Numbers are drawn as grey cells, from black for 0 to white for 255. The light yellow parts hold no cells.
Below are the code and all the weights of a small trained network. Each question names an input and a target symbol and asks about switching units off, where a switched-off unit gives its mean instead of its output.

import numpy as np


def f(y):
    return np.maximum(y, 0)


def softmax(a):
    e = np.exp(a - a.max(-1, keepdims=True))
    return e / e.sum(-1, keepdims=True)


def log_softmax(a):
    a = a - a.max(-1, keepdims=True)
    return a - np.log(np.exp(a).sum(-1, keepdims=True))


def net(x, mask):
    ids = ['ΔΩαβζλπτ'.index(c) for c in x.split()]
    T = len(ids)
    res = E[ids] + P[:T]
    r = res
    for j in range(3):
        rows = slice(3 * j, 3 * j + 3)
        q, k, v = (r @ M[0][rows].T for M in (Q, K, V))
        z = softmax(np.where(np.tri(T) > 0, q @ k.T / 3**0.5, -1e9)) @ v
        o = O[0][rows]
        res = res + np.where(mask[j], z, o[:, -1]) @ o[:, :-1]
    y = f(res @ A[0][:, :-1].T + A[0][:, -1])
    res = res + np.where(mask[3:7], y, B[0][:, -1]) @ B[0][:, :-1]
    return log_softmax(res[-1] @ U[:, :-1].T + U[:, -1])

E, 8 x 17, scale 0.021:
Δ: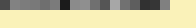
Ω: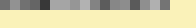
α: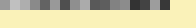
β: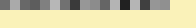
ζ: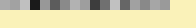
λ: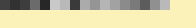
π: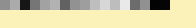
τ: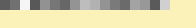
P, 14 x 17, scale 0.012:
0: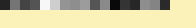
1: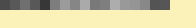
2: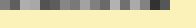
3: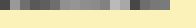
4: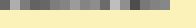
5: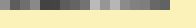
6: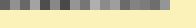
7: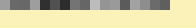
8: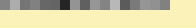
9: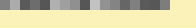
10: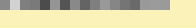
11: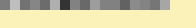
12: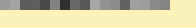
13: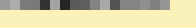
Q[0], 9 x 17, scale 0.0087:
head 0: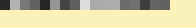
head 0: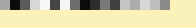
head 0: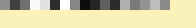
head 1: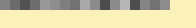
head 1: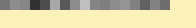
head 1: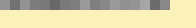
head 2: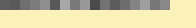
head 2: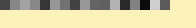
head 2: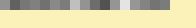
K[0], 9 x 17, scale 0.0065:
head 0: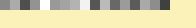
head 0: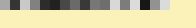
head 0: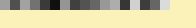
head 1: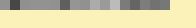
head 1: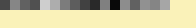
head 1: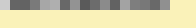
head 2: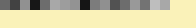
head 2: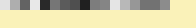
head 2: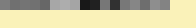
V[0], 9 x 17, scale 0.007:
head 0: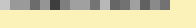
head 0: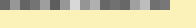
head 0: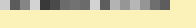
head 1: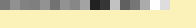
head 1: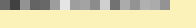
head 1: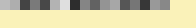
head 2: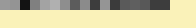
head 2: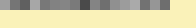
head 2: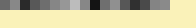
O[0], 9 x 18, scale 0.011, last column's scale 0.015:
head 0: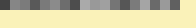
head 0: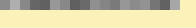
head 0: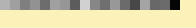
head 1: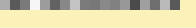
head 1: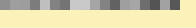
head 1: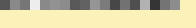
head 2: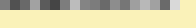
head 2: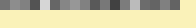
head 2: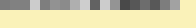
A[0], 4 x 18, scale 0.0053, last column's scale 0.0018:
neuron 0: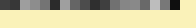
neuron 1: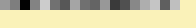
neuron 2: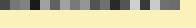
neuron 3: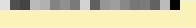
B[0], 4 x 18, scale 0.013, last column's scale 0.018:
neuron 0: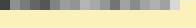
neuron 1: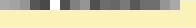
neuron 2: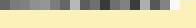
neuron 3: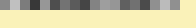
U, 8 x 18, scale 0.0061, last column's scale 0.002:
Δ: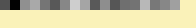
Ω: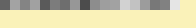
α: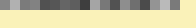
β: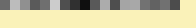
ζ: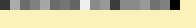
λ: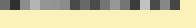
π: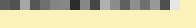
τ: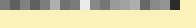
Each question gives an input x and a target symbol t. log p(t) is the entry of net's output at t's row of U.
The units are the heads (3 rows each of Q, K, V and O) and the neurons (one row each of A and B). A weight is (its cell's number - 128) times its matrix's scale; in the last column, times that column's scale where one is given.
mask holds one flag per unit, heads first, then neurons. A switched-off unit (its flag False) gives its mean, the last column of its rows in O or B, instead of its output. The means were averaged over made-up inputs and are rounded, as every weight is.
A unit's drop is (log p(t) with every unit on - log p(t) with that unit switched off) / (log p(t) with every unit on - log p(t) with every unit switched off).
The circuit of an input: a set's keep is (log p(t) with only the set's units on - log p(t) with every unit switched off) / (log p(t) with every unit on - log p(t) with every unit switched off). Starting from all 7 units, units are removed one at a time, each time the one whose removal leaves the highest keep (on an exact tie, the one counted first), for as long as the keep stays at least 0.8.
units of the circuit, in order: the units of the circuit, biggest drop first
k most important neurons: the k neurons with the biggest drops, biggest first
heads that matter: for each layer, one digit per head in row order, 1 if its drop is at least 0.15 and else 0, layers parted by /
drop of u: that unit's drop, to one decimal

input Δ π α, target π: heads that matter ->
110
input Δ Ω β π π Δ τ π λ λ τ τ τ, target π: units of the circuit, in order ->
head 0; head 1
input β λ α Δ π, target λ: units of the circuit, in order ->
head 1; head 0
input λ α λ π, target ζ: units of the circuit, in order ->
head 1
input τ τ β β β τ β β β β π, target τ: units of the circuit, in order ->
head 1; head 0
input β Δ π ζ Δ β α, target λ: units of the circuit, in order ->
head 0; head 1
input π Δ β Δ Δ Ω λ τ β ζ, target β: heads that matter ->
011
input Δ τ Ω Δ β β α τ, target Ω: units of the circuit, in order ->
head 2; head 0; neuron 1
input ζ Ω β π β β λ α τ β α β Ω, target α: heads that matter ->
110
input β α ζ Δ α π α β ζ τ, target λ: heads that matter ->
110
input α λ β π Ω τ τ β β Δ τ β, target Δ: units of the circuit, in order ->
head 0; head 2
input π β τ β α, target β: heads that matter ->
010
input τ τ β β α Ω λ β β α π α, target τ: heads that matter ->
110
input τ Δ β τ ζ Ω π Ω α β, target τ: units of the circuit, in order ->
head 1
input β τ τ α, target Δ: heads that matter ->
111
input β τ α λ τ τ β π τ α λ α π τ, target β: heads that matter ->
001
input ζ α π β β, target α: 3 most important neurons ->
neuron 3; neuron 2; neuron 0
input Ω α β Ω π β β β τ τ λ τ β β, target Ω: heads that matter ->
111
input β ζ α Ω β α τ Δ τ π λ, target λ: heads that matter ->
110
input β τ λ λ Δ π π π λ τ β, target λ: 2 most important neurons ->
neuron 0; neuron 3
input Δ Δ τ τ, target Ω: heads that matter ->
101
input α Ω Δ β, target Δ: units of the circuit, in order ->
head 0; neuron 2
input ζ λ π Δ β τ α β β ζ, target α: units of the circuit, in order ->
neuron 3; head 1; head 0
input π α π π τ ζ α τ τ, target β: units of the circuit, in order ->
head 1
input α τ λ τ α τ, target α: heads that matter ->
001
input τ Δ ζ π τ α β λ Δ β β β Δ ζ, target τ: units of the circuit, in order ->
head 0; head 1
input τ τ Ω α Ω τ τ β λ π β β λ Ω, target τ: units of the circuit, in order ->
head 1
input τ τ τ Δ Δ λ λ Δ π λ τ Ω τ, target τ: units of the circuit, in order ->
head 0; head 1
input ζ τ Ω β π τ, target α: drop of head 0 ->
0.3
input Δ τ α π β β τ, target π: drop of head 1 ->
0.3
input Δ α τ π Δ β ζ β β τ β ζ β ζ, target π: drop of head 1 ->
0.2
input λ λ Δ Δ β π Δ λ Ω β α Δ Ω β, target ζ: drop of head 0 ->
0.8
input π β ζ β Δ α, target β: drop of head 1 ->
0.5
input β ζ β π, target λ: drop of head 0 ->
0.2
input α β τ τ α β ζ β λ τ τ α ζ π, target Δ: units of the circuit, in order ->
head 2
